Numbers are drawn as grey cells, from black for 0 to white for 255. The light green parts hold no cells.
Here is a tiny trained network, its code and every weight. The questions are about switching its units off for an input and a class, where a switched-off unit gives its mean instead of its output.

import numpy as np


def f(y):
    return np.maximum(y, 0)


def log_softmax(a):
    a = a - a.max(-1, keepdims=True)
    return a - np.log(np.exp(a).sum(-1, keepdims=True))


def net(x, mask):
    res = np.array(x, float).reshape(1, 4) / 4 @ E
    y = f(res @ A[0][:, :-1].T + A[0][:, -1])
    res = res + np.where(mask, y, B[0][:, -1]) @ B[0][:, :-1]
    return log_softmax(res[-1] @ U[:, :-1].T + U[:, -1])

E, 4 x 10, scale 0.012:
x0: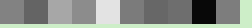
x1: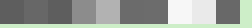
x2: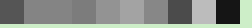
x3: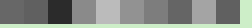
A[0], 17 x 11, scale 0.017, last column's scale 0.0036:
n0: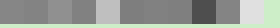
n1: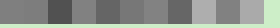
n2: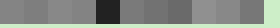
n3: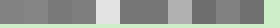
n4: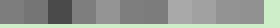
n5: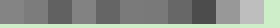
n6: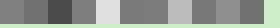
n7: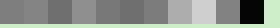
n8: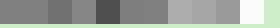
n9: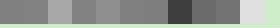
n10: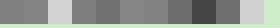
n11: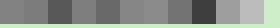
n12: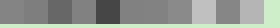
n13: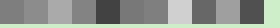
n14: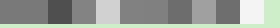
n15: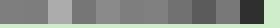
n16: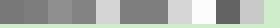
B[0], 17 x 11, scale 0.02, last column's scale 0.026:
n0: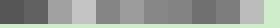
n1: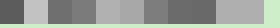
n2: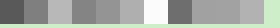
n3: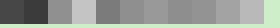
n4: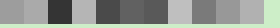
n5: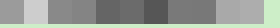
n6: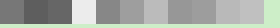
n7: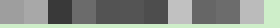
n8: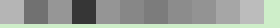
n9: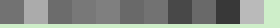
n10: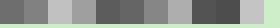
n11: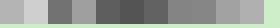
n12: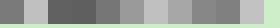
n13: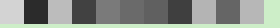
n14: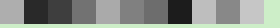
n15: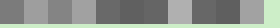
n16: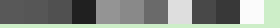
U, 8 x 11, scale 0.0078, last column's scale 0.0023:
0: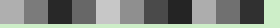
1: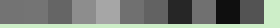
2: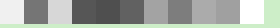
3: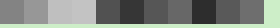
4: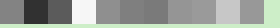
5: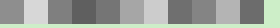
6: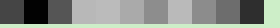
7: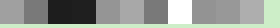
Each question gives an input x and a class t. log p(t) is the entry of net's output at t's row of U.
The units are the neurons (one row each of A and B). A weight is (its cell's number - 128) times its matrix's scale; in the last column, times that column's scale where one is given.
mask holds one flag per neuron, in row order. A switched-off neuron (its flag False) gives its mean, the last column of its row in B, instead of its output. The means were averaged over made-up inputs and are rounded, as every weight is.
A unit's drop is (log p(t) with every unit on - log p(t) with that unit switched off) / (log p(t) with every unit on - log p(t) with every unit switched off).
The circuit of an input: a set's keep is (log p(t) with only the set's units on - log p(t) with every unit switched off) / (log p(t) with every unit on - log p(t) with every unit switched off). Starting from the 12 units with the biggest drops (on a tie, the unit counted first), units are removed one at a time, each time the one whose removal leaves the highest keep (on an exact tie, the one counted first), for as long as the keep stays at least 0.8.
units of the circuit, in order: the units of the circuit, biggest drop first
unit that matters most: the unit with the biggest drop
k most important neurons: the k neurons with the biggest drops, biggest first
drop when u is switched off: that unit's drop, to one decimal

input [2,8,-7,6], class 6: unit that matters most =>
n6
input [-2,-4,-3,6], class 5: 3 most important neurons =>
n16, n13, n14
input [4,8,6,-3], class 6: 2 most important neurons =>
n3, n6
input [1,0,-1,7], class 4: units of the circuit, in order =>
n16, n6
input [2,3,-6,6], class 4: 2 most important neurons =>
n6, n4
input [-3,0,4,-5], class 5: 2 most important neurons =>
n16, n2
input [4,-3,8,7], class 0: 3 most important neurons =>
n14, n10, n16
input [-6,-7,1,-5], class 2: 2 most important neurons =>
n13, n10
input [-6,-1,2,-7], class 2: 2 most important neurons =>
n13, n16
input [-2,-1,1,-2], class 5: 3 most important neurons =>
n16, n13, n14
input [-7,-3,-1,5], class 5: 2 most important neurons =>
n16, n2
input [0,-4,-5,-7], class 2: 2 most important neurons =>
n13, n2
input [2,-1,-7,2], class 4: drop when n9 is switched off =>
0.1
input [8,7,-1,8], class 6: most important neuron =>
n16
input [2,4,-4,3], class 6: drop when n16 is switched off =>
0.1
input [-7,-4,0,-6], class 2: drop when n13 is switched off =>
0.7
